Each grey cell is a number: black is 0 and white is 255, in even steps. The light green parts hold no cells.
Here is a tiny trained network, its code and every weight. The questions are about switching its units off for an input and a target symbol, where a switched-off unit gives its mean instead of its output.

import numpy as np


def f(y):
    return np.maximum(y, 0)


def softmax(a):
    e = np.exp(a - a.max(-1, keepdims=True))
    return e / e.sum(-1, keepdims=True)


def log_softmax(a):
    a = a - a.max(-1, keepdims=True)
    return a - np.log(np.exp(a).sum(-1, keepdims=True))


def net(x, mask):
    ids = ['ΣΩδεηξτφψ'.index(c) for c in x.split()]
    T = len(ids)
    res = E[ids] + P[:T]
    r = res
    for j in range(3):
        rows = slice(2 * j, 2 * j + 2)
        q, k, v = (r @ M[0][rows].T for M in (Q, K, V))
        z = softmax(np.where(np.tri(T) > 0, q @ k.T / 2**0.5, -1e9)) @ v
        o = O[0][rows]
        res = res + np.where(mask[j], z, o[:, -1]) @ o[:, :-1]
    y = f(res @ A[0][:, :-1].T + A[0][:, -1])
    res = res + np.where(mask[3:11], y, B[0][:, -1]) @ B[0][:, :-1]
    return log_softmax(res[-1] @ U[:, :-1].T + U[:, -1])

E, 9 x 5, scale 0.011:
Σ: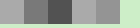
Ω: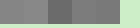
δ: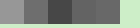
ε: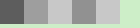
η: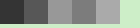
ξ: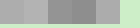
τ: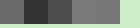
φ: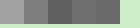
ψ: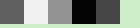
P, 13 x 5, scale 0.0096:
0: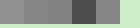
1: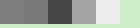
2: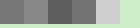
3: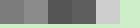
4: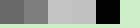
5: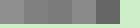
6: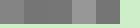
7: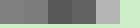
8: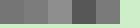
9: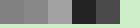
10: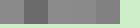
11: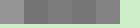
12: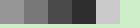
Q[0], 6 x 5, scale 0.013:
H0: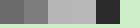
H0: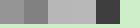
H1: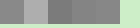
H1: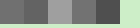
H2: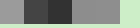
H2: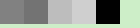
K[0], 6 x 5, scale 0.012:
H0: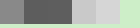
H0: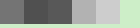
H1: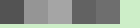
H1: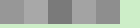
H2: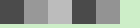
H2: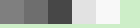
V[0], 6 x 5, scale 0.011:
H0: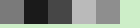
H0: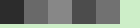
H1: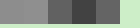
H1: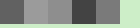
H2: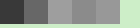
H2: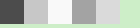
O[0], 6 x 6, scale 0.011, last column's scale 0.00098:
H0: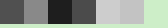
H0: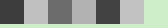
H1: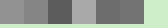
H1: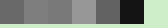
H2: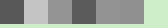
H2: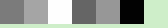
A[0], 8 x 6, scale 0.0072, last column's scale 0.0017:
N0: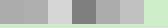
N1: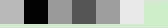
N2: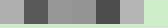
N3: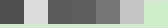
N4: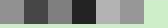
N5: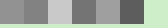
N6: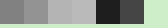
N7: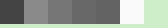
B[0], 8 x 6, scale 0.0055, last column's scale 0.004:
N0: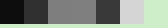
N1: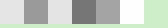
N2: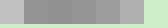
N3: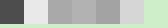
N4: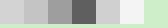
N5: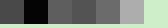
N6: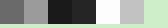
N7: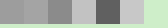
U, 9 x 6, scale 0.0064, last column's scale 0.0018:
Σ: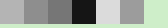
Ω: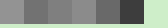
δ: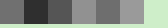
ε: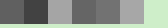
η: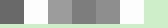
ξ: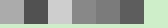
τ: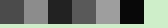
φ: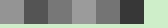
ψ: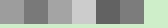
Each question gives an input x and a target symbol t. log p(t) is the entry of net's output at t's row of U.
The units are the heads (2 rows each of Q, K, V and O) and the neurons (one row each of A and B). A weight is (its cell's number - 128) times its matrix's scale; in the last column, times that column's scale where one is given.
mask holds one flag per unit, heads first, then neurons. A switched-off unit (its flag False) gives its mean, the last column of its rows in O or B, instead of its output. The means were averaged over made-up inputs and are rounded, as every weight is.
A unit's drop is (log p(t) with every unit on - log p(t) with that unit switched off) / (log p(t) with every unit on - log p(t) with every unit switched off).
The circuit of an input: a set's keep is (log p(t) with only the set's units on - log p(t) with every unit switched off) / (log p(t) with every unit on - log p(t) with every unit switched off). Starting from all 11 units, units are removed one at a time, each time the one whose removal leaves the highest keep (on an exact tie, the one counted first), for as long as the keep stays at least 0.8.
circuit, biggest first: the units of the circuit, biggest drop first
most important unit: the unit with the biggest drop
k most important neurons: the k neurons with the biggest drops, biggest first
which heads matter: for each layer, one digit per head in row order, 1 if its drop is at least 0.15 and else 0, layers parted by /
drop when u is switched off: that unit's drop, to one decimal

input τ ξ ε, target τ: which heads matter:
101
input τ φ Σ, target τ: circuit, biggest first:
[H0, H2]
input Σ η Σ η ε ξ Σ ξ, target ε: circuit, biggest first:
[H2, N0, N5, H0]
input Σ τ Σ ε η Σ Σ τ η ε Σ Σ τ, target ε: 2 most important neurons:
[N0, N5]
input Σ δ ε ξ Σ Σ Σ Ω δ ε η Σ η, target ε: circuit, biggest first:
[H2, H0, N0, N5]
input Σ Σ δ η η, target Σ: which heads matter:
100
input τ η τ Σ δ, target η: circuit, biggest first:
[H2, H0, N3]
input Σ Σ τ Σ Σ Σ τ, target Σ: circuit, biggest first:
[H0, N4]
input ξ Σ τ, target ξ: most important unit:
H0
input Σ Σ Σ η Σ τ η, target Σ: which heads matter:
110
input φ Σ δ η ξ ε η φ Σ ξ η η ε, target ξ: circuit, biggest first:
[H0, H2]
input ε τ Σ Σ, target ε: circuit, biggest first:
[H2, N0, N5, H0]
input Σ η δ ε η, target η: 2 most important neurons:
[N3, N7]
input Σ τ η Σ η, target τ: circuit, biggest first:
[H0]
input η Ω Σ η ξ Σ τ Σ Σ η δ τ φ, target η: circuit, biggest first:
[H2, H0]
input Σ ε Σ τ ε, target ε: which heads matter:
001
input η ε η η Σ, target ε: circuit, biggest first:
[H2, N0, N5]
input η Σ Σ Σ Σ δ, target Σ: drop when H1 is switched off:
0.2
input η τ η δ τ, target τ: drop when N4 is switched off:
0.0
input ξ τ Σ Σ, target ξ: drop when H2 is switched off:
0.3
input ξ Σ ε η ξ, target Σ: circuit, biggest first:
[H0]
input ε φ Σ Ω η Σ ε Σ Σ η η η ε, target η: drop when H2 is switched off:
0.3
